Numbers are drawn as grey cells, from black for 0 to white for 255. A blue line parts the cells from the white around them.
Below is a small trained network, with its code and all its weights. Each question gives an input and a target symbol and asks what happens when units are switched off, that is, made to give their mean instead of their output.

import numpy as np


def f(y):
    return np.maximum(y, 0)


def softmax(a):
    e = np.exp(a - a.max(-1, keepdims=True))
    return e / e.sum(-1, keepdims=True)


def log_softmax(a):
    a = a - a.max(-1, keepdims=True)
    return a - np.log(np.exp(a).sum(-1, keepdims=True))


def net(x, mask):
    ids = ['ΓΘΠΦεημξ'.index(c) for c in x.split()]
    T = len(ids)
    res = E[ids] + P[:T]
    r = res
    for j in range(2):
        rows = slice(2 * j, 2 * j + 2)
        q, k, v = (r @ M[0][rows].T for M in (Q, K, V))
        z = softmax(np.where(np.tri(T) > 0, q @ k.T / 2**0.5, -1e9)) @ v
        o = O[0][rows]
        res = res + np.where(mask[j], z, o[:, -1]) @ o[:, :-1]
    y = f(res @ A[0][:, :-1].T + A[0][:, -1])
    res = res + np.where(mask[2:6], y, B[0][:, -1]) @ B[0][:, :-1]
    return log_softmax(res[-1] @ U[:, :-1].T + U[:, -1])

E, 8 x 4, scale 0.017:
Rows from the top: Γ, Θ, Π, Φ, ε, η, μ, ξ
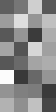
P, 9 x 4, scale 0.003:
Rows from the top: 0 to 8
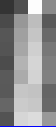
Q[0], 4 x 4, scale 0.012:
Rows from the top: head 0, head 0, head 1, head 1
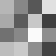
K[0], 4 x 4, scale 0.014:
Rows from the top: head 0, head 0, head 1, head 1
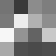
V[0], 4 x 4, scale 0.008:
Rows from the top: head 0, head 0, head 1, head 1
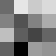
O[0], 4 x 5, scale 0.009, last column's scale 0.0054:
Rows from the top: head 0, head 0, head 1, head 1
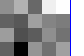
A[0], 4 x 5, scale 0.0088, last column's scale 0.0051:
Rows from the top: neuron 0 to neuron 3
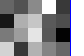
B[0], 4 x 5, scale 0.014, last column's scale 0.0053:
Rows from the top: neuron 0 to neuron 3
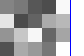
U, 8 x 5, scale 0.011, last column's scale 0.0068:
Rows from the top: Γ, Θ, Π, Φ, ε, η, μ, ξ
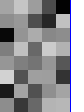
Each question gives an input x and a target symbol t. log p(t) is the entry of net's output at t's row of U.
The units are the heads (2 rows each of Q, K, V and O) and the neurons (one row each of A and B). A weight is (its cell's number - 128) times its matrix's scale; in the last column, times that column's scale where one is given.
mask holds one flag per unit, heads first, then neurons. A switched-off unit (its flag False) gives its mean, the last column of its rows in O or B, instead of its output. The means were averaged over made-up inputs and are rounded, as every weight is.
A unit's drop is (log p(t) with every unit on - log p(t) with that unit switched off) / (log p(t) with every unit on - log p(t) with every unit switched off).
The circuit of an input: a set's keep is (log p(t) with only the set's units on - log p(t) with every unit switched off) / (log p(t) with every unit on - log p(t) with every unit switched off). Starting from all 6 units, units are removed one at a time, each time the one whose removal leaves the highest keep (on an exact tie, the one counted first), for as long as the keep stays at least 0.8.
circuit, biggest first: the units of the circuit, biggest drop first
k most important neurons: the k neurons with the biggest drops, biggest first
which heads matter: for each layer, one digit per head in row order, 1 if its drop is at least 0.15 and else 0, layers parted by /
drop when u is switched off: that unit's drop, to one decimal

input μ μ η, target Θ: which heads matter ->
10
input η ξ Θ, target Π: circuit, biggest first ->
(head 0; head 1; neuron 1)
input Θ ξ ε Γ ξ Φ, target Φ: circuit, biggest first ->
(head 1; head 0)
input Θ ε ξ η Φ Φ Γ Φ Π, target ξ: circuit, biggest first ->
(head 0; neuron 1; neuron 3; head 1)
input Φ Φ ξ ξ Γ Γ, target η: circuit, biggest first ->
(neuron 1; neuron 3)
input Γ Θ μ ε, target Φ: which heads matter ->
01
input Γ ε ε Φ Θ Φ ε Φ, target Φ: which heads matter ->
11
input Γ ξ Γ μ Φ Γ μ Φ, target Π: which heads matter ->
01
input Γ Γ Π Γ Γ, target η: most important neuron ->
(neuron 1)
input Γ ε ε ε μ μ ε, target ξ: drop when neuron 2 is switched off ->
0.1
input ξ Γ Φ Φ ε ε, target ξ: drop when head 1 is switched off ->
0.3
